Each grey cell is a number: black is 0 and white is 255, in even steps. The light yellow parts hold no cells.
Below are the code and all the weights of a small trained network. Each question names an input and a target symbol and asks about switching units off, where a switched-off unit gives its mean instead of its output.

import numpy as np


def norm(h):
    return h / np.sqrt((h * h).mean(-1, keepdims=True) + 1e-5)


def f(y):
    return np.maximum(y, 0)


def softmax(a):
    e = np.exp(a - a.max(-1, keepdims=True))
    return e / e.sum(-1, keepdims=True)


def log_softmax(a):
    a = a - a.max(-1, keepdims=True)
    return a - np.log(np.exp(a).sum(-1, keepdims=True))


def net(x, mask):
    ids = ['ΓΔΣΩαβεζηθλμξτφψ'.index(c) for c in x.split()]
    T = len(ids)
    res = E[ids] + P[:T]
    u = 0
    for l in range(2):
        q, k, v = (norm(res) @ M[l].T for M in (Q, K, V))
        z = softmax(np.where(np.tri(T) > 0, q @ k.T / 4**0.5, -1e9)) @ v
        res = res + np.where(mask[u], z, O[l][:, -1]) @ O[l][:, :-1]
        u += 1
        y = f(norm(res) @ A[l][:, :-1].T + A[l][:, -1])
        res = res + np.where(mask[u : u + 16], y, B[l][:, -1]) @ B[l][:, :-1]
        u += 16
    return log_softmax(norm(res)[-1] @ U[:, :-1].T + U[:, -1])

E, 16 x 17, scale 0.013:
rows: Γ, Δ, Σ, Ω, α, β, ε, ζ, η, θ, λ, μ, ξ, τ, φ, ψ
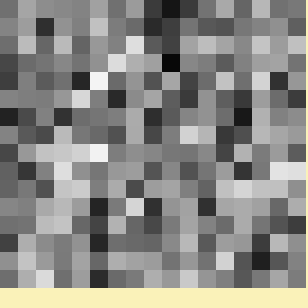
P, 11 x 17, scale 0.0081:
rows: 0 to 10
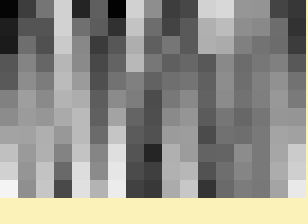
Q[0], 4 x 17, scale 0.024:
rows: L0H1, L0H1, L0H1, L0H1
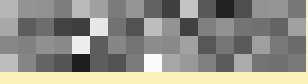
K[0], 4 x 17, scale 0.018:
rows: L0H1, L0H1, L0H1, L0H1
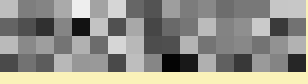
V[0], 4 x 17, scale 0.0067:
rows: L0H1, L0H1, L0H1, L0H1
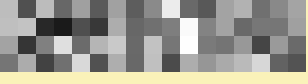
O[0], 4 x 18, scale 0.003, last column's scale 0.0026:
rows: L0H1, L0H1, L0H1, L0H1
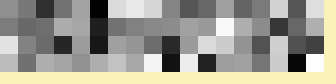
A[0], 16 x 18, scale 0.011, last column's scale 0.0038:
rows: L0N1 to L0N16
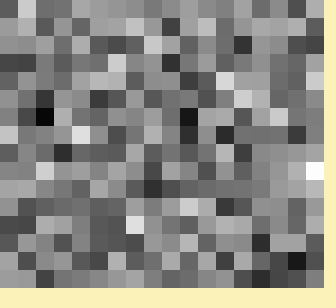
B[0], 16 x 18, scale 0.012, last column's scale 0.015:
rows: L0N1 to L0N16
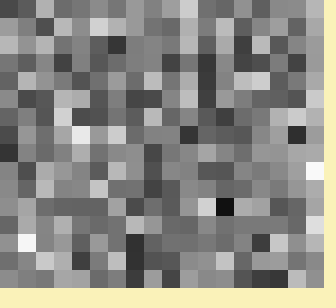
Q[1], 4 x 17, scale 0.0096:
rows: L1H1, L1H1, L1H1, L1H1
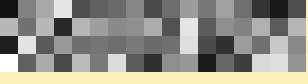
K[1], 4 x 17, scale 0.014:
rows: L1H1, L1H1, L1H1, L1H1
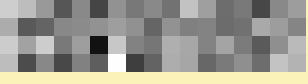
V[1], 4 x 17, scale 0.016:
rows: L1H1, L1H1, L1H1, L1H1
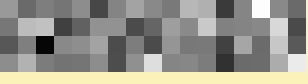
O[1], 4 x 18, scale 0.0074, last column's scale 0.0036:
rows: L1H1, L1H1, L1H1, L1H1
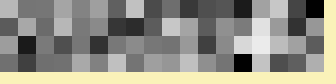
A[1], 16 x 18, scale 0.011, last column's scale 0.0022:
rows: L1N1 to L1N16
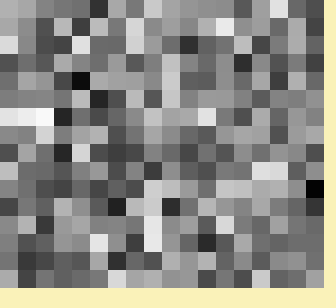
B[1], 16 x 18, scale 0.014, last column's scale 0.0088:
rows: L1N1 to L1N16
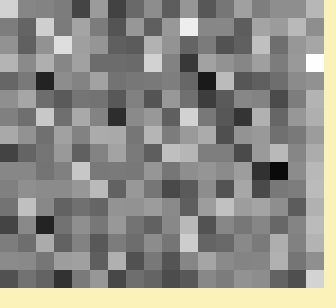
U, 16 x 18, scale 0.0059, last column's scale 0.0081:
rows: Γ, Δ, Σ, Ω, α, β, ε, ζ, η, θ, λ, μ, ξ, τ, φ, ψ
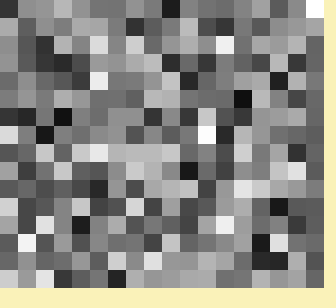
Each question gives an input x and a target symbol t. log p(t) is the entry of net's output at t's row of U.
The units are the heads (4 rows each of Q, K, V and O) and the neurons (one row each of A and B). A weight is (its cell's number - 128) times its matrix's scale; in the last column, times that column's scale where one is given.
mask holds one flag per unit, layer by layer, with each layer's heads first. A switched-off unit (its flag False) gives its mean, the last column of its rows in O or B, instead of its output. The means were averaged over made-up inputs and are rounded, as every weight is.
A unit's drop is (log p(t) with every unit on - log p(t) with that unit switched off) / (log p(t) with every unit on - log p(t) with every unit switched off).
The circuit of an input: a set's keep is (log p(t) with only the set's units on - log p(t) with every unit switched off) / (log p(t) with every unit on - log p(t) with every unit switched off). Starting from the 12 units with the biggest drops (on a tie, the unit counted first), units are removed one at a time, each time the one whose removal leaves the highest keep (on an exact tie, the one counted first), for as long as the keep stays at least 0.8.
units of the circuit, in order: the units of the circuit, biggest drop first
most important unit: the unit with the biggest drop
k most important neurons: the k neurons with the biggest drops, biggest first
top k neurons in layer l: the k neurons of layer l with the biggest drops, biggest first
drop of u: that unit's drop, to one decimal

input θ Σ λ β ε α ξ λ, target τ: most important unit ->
L1H1
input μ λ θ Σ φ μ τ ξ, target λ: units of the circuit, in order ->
L0N14, L1H1
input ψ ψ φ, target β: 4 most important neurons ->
L0N3, L0N6, L0N12, L1N4
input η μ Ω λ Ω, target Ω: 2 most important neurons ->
L0N4, L0N13
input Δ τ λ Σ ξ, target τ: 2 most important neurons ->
L0N15, L0N13
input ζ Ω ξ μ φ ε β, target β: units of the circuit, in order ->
L0N8, L0N3
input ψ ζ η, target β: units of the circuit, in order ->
L1H1, L0N6, L0N10
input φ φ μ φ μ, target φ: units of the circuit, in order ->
L1H1, L0N16
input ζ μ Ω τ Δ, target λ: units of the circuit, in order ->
L1H1, L0N14
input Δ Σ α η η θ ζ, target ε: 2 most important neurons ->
L0N7, L0N10
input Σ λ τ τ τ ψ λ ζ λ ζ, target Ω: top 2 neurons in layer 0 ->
L0N13, L0N7
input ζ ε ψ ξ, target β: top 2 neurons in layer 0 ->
L0N6, L0N3
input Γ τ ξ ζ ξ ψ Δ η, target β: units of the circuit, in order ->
L1H1, L0N6
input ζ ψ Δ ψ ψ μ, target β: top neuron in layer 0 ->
L0N3
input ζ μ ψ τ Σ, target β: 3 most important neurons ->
L0N3, L0N6, L1N4
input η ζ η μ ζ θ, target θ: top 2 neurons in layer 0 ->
L0N7, L0N6
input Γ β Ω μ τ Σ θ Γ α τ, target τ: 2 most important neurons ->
L0N14, L0N7
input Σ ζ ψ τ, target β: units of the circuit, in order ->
L1H1, L0N6, L0N12
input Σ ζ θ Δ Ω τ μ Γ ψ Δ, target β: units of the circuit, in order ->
L1H1, L0N6
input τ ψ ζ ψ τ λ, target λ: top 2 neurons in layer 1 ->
L1N14, L1N13
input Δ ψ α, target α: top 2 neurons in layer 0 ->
L0N5, L0N13
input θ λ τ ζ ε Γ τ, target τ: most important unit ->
L0N14
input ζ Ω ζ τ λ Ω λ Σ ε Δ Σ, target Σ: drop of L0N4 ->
0.1
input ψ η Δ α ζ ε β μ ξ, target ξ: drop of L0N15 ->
0.7
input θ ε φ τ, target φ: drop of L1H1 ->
1.1
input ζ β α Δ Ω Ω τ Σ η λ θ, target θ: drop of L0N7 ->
-0.1
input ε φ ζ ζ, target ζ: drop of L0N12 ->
0.6
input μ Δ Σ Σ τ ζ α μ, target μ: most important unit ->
L0N6
